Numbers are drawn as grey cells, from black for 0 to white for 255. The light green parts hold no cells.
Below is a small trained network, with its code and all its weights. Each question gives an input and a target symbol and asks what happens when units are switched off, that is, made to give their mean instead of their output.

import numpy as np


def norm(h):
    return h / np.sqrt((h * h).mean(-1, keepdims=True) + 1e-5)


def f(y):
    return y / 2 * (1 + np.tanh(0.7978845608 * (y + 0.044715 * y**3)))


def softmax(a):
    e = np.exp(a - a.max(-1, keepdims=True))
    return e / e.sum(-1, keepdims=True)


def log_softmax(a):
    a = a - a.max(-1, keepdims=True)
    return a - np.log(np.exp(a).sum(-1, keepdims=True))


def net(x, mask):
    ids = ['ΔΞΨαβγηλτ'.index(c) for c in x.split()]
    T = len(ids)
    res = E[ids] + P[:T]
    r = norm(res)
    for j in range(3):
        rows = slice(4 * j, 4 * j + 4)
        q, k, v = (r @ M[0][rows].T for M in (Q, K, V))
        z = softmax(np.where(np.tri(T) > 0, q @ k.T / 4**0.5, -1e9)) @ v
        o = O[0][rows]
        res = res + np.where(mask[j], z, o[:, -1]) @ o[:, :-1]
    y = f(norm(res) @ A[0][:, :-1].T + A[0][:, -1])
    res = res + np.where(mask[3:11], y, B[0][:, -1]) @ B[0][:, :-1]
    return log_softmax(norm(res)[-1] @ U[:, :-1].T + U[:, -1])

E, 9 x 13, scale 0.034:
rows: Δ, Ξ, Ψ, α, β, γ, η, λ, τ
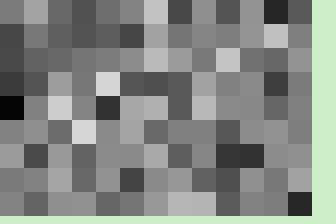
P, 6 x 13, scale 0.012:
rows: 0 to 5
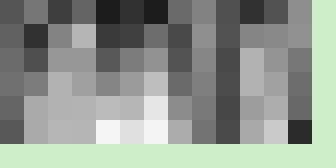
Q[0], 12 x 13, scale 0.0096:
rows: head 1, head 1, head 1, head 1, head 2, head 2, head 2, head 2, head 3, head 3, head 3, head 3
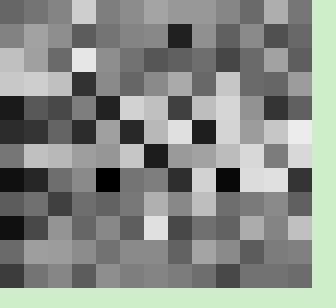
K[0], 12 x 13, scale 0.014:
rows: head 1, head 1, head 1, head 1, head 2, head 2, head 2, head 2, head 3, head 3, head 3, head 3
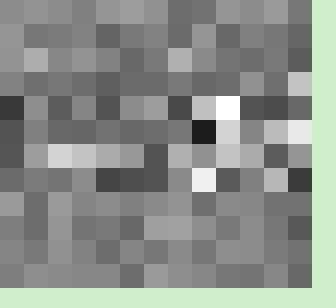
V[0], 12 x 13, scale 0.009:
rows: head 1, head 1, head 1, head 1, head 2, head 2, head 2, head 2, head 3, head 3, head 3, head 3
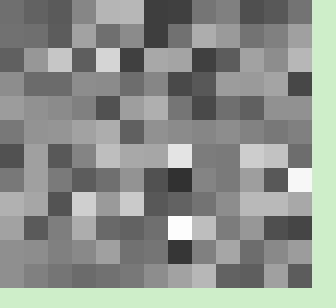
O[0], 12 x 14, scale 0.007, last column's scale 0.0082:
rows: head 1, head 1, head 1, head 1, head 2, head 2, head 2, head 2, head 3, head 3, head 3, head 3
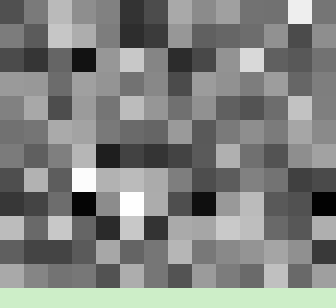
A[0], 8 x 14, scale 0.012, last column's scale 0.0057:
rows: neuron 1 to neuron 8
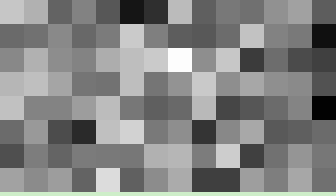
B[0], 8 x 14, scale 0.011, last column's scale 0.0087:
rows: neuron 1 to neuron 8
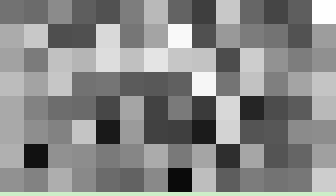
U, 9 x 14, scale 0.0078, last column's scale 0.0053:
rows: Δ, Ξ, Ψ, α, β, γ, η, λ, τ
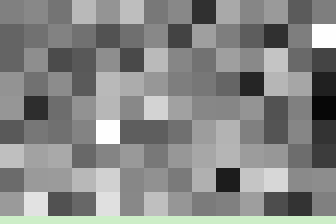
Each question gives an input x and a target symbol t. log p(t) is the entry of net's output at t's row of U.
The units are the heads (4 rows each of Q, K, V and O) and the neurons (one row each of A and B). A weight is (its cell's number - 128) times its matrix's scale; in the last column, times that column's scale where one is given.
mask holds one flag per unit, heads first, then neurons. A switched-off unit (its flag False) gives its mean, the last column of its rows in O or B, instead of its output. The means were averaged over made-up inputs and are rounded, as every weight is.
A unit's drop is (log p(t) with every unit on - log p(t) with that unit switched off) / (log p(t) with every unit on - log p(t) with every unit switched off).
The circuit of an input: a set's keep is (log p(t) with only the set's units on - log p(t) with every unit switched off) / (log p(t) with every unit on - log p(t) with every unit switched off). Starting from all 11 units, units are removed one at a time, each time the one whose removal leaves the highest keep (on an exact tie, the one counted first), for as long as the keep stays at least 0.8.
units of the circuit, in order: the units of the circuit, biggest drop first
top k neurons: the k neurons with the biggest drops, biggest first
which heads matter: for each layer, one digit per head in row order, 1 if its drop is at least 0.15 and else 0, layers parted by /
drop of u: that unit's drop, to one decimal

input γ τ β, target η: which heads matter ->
001
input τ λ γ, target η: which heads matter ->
011
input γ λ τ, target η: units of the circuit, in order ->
head 3; neuron 4
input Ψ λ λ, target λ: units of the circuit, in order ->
head 1; head 2; neuron 1
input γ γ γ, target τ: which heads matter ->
101
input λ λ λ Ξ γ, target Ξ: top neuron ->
neuron 2
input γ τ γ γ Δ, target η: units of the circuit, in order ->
head 3; neuron 4
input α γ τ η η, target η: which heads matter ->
001
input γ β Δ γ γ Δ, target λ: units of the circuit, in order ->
neuron 3; head 2
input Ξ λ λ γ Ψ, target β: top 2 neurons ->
neuron 7; neuron 8
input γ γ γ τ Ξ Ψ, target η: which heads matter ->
011
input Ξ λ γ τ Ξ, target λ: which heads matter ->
010
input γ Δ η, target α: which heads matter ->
010
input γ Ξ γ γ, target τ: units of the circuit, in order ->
head 3; neuron 2
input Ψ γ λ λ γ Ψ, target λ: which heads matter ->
000
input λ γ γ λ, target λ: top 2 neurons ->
neuron 1; neuron 5
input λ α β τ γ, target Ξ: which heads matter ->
010
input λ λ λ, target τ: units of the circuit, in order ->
head 1; neuron 2
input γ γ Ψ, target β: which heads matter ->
000
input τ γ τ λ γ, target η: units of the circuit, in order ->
head 2
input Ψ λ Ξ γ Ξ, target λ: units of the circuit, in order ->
head 1; neuron 1
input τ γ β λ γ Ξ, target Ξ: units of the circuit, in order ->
head 2
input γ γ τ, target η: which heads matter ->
001
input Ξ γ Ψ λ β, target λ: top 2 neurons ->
neuron 1; neuron 5
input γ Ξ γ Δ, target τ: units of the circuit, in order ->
head 2; neuron 8
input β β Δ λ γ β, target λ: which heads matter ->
000
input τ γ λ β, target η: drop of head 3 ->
0.4
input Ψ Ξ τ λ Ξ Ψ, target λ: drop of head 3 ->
0.2
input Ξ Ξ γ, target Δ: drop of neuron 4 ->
0.3
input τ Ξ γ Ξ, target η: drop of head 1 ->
0.0
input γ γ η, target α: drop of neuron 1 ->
0.2
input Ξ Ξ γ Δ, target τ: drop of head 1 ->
0.2
